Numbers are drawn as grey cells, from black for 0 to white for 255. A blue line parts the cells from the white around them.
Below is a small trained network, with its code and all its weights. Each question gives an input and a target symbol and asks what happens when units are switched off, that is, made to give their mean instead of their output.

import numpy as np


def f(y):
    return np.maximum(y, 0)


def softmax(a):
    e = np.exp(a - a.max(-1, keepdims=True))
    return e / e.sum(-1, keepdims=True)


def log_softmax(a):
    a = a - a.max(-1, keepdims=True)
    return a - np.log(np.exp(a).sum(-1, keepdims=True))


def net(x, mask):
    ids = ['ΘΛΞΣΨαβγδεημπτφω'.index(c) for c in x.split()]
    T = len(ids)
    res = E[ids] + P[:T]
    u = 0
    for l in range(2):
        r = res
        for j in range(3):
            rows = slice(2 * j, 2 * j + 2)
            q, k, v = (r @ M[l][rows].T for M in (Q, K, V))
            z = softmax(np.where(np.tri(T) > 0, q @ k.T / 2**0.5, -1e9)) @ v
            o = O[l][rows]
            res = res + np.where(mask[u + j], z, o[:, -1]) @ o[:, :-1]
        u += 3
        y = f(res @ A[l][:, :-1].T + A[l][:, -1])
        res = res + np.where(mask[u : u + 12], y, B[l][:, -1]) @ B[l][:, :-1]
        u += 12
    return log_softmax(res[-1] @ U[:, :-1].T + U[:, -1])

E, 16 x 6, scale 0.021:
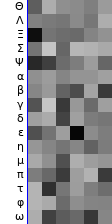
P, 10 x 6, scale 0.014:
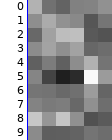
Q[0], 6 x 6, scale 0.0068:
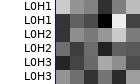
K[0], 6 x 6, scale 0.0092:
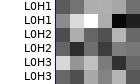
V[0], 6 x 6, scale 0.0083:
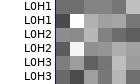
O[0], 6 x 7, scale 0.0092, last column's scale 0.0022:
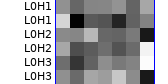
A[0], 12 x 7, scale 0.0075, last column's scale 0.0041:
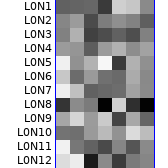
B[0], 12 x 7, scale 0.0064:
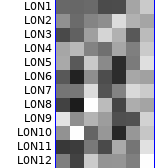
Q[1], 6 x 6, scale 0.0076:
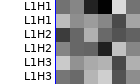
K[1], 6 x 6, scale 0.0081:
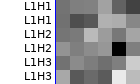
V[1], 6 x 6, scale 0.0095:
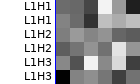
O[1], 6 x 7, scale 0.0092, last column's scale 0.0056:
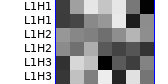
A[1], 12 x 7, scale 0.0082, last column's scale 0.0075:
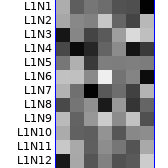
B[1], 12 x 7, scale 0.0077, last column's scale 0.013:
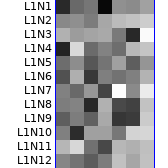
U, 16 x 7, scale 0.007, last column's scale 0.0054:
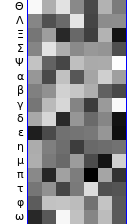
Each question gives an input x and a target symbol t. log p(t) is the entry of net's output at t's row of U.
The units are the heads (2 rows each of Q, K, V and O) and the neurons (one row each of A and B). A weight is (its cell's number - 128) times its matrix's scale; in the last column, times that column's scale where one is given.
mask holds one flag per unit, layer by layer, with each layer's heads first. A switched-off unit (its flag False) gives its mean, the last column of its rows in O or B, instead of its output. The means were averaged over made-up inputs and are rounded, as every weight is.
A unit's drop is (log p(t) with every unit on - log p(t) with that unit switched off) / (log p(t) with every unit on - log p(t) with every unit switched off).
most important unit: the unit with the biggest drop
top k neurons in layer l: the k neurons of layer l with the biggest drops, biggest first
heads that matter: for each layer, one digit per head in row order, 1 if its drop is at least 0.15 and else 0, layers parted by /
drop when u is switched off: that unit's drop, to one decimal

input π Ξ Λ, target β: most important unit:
L1H1
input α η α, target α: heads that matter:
000 / 101
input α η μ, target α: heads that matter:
000 / 101
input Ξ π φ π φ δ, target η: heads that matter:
110 / 101
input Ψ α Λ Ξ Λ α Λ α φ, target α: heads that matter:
000 / 100
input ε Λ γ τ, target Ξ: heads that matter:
100 / 101
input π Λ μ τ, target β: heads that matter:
100 / 100
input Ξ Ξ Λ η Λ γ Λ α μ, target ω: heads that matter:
000 / 100
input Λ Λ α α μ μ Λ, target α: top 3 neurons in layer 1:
[L1N7 L1N8 L1N9]
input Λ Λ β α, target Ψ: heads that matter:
100 / 101
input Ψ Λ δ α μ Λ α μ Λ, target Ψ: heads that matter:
100 / 101
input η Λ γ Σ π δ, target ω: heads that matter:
100 / 100
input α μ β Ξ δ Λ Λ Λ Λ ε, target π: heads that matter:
100 / 100
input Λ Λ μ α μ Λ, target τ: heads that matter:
000 / 001
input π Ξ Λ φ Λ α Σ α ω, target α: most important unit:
L0N1
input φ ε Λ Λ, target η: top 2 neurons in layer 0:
[L0N7 L0N12]
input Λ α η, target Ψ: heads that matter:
000 / 001
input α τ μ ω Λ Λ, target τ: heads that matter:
000 / 011
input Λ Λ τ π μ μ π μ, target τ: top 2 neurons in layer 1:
[L1N10 L1N3]
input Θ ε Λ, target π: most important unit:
L0H1
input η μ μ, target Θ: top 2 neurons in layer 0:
[L0N12 L0N5]
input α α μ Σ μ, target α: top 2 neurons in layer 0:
[L0N5 L0N7]
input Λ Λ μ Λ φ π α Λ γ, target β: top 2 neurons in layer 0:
[L0N9 L0N2]
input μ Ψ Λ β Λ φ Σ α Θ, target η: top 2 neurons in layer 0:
[L0N7 L0N11]
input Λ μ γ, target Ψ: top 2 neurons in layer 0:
[L0N10 L0N9]
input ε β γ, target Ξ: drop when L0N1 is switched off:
0.1
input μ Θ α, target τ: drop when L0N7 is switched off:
0.1
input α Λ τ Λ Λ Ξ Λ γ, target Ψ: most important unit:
L0N11
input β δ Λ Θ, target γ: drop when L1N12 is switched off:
-0.1
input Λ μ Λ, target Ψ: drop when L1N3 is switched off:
0.0
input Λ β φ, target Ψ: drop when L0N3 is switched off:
0.1
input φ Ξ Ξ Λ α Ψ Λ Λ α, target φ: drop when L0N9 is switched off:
0.1
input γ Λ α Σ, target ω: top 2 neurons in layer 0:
[L0N12 L0N3]
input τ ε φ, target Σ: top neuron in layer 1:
[L1N6]
